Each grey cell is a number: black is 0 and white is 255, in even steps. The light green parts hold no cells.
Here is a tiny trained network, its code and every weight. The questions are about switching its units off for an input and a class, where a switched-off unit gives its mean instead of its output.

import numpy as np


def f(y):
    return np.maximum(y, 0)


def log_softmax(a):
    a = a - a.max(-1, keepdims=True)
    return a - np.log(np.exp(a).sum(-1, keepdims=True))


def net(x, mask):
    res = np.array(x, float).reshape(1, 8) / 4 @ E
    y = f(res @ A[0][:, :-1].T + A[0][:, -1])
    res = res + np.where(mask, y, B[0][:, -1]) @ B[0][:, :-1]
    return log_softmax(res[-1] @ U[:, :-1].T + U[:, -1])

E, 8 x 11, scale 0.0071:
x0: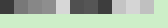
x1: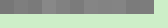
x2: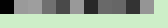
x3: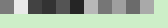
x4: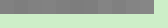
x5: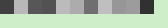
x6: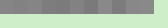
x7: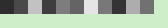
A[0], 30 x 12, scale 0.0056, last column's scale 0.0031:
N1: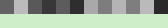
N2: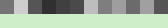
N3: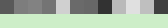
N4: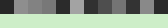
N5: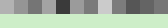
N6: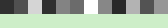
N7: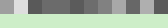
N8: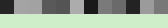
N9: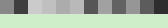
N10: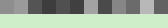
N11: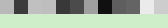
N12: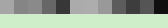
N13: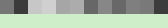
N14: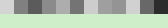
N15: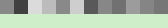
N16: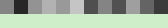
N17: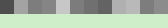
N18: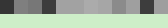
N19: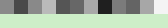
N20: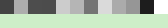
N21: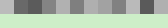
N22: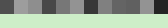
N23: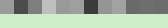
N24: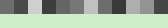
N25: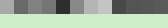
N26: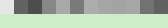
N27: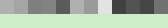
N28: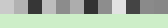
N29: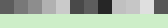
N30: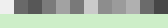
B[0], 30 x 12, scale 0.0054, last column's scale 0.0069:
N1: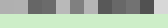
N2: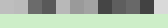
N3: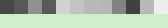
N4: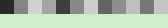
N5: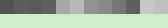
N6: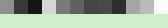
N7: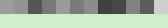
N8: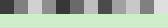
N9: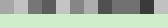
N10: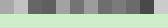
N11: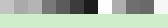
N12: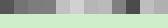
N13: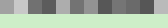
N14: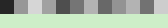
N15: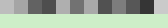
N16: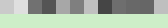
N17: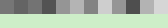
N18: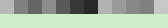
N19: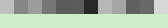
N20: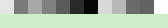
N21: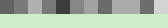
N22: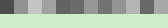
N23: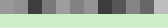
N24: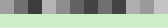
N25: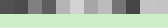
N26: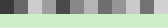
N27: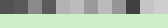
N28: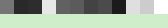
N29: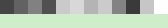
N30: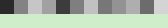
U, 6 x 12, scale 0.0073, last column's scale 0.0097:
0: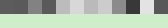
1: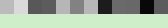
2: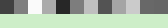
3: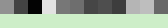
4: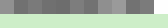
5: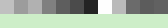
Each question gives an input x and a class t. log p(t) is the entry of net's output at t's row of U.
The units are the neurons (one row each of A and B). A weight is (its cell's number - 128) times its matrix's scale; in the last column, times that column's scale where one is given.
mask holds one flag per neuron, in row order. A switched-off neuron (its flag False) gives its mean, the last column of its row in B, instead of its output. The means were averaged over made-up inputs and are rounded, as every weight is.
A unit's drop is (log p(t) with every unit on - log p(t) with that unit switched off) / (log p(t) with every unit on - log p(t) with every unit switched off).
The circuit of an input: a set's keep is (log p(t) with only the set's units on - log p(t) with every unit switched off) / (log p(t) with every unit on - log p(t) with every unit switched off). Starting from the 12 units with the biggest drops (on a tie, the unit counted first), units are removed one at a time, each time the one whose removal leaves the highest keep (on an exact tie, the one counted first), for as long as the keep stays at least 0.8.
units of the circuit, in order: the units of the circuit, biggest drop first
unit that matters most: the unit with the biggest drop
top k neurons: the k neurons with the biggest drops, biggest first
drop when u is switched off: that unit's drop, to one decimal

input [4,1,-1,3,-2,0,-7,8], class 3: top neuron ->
[N6]
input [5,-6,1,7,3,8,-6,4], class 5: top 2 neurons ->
[N20 N18]
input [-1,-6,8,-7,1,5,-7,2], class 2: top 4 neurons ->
[N8 N4 N22 N2]
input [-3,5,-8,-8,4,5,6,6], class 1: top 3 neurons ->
[N9 N16 N15]
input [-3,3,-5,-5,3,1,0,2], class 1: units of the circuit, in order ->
[N9 N16]
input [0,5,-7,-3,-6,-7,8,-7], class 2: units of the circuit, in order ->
[N26 N30]
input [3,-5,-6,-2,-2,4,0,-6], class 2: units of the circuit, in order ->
[N26 N14 N30]
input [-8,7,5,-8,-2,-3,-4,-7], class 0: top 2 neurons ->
[N27 N5]
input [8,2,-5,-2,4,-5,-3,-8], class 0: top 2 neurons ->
[N29 N3]
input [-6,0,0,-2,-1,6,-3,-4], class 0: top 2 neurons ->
[N27 N5]
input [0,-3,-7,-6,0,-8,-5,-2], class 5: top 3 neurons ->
[N11 N19 N8]
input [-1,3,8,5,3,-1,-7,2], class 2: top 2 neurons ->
[N8 N4]
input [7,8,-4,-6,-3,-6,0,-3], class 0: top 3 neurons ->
[N29 N3 N20]
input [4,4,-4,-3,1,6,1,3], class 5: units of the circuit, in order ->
[N20]
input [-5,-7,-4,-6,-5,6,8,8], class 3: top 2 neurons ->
[N6 N24]
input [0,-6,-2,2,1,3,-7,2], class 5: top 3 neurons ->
[N28 N20 N18]
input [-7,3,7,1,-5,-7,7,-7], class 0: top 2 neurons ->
[N5 N12]
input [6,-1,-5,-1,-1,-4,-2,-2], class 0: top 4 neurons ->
[N29 N3 N20 N8]
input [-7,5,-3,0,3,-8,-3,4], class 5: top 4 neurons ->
[N11 N19 N29 N3]
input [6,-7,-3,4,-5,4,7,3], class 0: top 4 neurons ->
[N3 N29 N17 N11]
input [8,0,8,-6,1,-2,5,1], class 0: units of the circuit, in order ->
[N29]
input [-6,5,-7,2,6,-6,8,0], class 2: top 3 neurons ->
[N30 N26 N14]
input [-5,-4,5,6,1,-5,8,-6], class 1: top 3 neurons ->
[N2 N7 N10]
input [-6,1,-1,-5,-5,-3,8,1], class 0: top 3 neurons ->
[N25 N27 N12]
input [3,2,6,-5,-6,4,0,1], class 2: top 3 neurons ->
[N8 N4 N22]
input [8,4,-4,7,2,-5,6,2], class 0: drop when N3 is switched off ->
0.4
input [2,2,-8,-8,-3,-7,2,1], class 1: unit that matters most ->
N15
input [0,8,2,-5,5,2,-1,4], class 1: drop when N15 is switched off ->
0.2
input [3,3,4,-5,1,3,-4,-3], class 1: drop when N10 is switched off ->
-0.1
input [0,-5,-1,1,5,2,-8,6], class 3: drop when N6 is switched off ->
0.3
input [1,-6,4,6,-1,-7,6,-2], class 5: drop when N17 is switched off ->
-0.1
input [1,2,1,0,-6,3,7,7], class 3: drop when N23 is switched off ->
0.0
